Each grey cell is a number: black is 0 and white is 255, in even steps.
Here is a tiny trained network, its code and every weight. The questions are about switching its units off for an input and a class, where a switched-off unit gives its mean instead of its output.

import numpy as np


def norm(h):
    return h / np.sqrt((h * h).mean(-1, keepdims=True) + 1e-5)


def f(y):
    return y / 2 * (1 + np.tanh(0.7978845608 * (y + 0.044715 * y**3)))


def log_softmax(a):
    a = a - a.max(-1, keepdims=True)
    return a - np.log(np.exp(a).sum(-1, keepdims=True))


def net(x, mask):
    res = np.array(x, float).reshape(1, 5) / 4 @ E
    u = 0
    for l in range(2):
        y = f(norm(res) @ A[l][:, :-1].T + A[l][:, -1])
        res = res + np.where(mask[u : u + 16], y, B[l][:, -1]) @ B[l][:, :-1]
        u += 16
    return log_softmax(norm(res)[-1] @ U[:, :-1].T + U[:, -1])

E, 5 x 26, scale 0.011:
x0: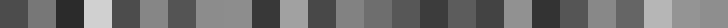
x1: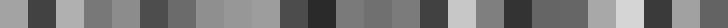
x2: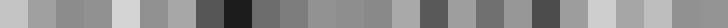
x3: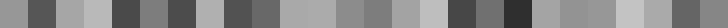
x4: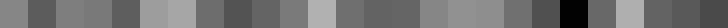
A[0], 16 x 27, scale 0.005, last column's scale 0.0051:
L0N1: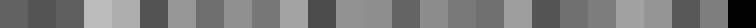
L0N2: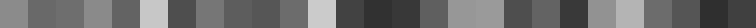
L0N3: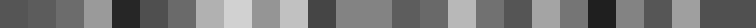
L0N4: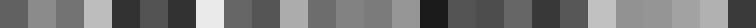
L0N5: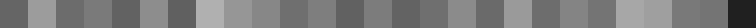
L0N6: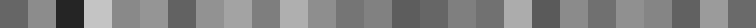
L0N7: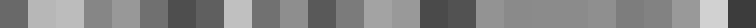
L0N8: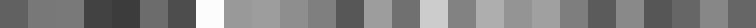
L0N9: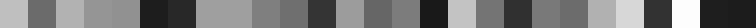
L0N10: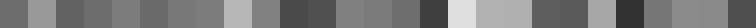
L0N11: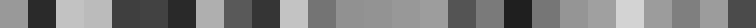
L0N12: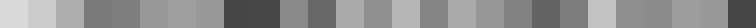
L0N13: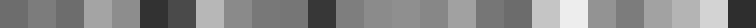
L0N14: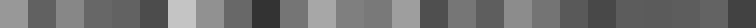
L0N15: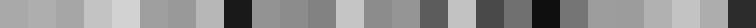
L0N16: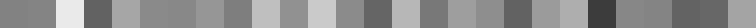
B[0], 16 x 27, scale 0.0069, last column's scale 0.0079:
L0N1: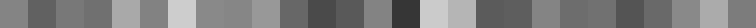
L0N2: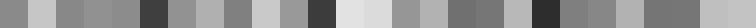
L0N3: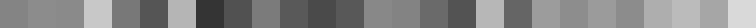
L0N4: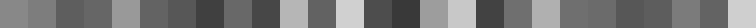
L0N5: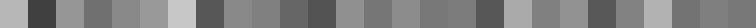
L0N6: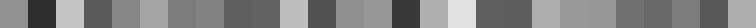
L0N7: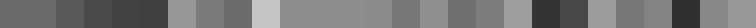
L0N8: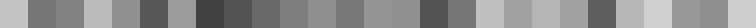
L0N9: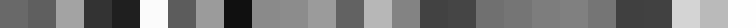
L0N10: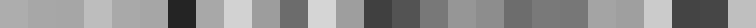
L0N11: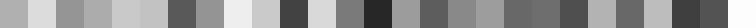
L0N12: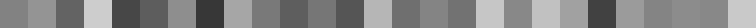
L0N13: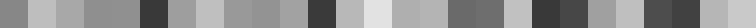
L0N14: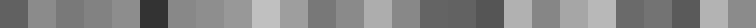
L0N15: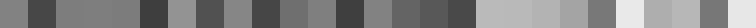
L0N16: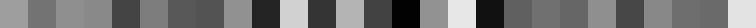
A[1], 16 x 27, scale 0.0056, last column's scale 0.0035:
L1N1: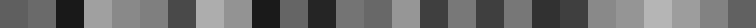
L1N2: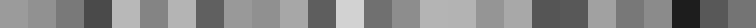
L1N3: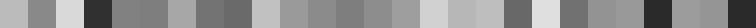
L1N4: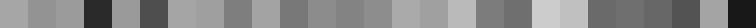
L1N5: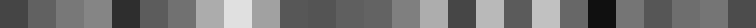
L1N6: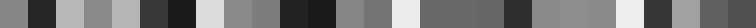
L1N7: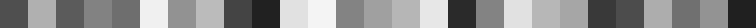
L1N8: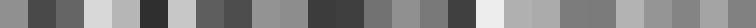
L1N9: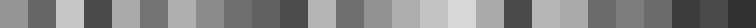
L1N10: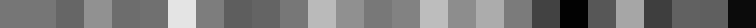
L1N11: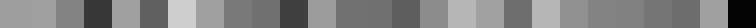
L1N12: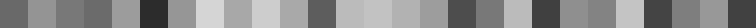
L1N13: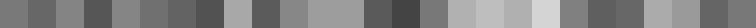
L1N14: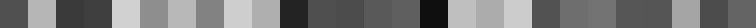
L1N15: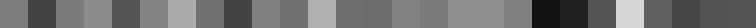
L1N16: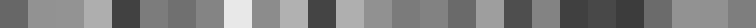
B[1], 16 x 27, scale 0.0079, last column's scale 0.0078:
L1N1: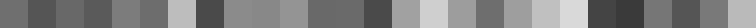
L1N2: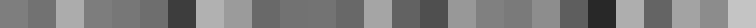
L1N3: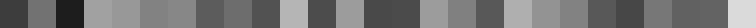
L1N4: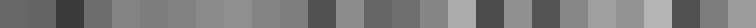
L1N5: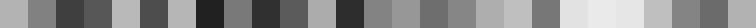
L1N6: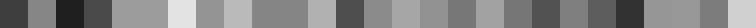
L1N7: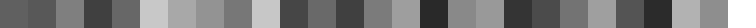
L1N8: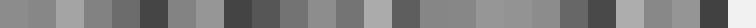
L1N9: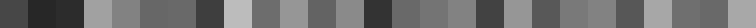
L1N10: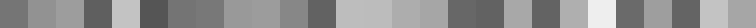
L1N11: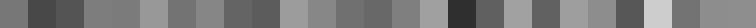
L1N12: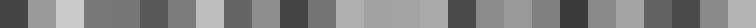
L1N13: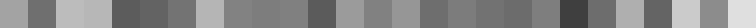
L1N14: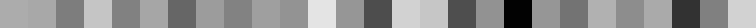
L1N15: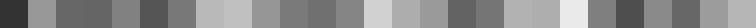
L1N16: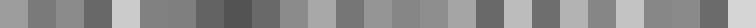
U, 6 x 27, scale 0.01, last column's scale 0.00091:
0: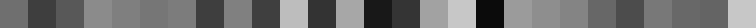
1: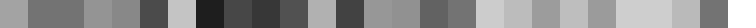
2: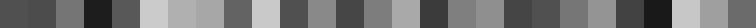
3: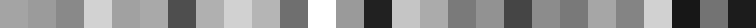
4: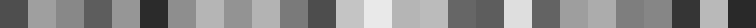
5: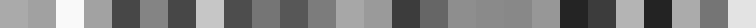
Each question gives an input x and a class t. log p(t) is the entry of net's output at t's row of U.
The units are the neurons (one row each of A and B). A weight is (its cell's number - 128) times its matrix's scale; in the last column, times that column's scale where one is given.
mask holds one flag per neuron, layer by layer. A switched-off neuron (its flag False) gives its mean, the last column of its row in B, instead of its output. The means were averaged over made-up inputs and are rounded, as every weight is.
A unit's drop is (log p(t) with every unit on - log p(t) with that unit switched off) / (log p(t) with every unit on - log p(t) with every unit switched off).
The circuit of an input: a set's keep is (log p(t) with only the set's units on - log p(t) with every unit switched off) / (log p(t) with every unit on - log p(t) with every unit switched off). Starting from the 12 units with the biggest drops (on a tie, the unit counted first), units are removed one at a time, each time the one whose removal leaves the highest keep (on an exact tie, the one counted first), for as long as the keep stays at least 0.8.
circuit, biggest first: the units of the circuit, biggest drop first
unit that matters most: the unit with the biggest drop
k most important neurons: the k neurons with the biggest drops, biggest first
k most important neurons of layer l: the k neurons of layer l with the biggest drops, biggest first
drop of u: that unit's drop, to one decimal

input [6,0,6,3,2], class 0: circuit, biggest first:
(L0N4)
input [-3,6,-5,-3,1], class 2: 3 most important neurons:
(L0N9 L0N12 L0N15)
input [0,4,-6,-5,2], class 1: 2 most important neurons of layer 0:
(L0N3 L0N11)
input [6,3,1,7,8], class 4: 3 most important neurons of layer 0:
(L0N2 L0N16 L0N10)
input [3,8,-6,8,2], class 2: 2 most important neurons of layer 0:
(L0N9 L0N10)
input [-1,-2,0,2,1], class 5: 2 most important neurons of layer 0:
(L0N9 L0N16)
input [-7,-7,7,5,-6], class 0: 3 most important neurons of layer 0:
(L0N16 L0N9 L0N8)
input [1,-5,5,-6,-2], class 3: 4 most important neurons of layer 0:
(L0N9 L0N8 L0N3 L0N10)
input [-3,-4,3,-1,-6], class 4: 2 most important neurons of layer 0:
(L0N13 L0N9)
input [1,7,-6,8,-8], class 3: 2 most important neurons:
(L0N11 L1N7)
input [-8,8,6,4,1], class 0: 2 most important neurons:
(L1N3 L0N16)
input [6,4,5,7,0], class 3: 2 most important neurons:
(L0N11 L0N16)
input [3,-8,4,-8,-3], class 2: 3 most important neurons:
(L1N7 L0N11 L0N6)
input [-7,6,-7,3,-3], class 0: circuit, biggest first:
(L1N3)
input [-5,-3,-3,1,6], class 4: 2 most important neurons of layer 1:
(L1N10 L1N15)
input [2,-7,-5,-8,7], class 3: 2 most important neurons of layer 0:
(L0N9 L0N10)
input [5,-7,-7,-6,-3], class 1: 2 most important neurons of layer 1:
(L1N5 L1N16)
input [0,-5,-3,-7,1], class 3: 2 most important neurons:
(L1N14 L0N9)
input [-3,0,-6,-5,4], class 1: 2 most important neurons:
(L1N5 L0N11)
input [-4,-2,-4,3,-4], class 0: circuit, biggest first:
(L0N16)
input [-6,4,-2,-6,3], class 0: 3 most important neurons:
(L1N3 L0N11 L0N16)
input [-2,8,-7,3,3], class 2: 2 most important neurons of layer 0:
(L0N9 L0N12)
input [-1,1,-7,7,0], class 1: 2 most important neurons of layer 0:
(L0N3 L0N8)
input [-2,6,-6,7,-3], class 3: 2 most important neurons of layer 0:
(L0N11 L0N15)
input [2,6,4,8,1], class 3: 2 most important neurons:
(L0N11 L1N7)
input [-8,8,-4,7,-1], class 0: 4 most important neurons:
(L1N3 L0N16 L1N7 L1N9)
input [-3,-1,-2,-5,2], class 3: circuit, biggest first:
(L1N14)
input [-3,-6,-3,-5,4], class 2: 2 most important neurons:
(L1N7 L0N11)
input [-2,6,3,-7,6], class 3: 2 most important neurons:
(L1N14 L0N10)
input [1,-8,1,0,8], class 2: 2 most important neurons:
(L1N7 L0N13)
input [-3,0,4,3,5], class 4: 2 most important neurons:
(L0N2 L1N15)
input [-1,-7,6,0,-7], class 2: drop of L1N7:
1.1
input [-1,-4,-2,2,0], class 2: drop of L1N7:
1.0
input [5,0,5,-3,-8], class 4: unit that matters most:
L0N13
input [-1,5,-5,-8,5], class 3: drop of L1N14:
0.7
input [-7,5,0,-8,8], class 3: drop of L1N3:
-0.1
